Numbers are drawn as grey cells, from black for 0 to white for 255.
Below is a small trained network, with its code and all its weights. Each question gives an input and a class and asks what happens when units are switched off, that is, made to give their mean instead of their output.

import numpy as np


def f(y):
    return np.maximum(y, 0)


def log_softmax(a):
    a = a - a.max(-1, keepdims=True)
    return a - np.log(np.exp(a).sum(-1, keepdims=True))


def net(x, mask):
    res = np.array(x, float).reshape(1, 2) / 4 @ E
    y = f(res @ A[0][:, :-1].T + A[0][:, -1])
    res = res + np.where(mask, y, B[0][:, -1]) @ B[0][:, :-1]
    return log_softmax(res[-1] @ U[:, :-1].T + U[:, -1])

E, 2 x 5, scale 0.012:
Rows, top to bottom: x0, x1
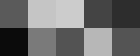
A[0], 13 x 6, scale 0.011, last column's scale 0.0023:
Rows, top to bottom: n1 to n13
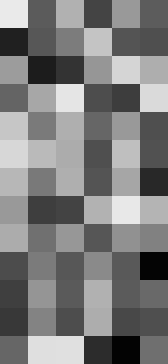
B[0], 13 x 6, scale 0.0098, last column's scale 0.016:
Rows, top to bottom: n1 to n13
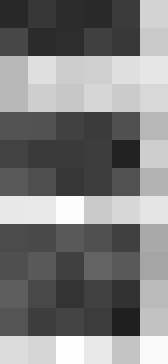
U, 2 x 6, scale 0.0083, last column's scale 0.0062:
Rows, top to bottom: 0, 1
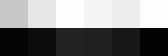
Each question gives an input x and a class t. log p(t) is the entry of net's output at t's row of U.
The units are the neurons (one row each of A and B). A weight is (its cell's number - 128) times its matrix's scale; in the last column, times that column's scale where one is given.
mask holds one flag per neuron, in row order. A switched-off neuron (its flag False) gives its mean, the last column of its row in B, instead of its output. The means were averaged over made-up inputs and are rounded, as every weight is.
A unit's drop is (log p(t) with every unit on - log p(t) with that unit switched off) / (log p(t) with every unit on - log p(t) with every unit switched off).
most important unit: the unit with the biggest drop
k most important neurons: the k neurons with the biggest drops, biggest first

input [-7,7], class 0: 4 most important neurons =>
(n8; n3; n1; n6)
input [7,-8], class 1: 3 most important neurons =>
(n6; n1; n8)
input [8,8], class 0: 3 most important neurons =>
(n13; n4; n1)
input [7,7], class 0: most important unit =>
n13
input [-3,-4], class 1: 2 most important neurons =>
(n13; n4)
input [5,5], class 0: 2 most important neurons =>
(n13; n4)
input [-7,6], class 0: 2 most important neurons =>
(n8; n3)
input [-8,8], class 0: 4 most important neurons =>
(n8; n3; n1; n6)
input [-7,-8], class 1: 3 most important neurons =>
(n1; n6; n13)
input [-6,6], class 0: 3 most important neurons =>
(n8; n3; n1)
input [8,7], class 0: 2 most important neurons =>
(n13; n4)
